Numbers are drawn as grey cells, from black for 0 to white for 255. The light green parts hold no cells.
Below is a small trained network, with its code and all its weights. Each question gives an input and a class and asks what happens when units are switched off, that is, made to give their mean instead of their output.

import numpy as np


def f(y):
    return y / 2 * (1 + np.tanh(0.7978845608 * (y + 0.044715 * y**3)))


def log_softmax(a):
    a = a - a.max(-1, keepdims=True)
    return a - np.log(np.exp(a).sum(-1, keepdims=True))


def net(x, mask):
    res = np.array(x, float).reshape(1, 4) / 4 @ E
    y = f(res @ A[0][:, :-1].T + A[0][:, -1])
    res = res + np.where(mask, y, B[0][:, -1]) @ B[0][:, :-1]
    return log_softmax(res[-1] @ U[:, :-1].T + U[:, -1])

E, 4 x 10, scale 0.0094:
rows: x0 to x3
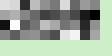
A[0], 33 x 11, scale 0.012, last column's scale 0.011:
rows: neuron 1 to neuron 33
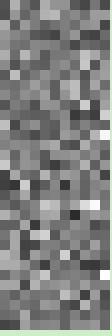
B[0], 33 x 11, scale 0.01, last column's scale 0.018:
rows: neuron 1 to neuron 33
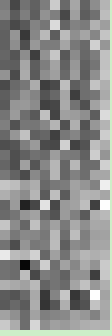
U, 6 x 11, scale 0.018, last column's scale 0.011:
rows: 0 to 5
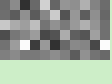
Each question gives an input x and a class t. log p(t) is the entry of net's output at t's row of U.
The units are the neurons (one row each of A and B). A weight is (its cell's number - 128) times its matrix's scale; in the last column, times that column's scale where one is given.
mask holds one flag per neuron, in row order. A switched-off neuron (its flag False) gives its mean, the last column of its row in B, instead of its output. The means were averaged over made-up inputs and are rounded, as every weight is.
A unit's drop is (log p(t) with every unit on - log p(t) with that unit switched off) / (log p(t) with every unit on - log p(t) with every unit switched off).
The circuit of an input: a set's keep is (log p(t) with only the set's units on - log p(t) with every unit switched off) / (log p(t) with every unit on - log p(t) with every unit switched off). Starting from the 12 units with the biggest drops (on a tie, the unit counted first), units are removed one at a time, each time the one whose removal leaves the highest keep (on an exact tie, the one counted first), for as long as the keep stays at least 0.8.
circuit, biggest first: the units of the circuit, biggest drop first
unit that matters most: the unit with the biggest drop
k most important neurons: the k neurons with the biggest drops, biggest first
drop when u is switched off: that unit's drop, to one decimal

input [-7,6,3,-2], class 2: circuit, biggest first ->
[neuron 19]
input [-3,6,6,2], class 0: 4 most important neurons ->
[neuron 27; neuron 4; neuron 12; neuron 17]
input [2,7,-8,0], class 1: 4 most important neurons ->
[neuron 17; neuron 21; neuron 13; neuron 7]
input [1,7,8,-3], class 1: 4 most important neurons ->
[neuron 21; neuron 1; neuron 8; neuron 25]
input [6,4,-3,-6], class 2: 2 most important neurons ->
[neuron 26; neuron 29]
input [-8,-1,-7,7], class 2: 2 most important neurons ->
[neuron 19; neuron 33]
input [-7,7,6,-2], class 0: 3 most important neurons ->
[neuron 27; neuron 12; neuron 4]
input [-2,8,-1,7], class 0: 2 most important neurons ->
[neuron 27; neuron 4]
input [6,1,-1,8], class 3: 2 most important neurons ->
[neuron 9; neuron 30]
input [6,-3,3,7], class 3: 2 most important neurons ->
[neuron 9; neuron 30]
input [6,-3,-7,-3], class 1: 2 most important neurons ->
[neuron 6; neuron 17]
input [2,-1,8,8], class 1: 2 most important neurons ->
[neuron 8; neuron 1]
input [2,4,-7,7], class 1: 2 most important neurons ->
[neuron 17; neuron 13]
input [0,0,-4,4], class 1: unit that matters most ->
neuron 11
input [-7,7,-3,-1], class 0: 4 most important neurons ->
[neuron 27; neuron 4; neuron 12; neuron 26]
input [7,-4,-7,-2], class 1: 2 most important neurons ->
[neuron 6; neuron 17]
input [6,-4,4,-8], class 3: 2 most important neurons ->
[neuron 15; neuron 31]
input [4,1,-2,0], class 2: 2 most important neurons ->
[neuron 26; neuron 21]
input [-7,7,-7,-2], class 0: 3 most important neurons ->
[neuron 27; neuron 4; neuron 12]
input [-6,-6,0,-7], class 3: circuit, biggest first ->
[neuron 15]
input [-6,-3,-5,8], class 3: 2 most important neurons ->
[neuron 9; neuron 30]
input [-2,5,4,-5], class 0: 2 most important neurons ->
[neuron 27; neuron 12]
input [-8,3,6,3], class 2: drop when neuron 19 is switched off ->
0.4
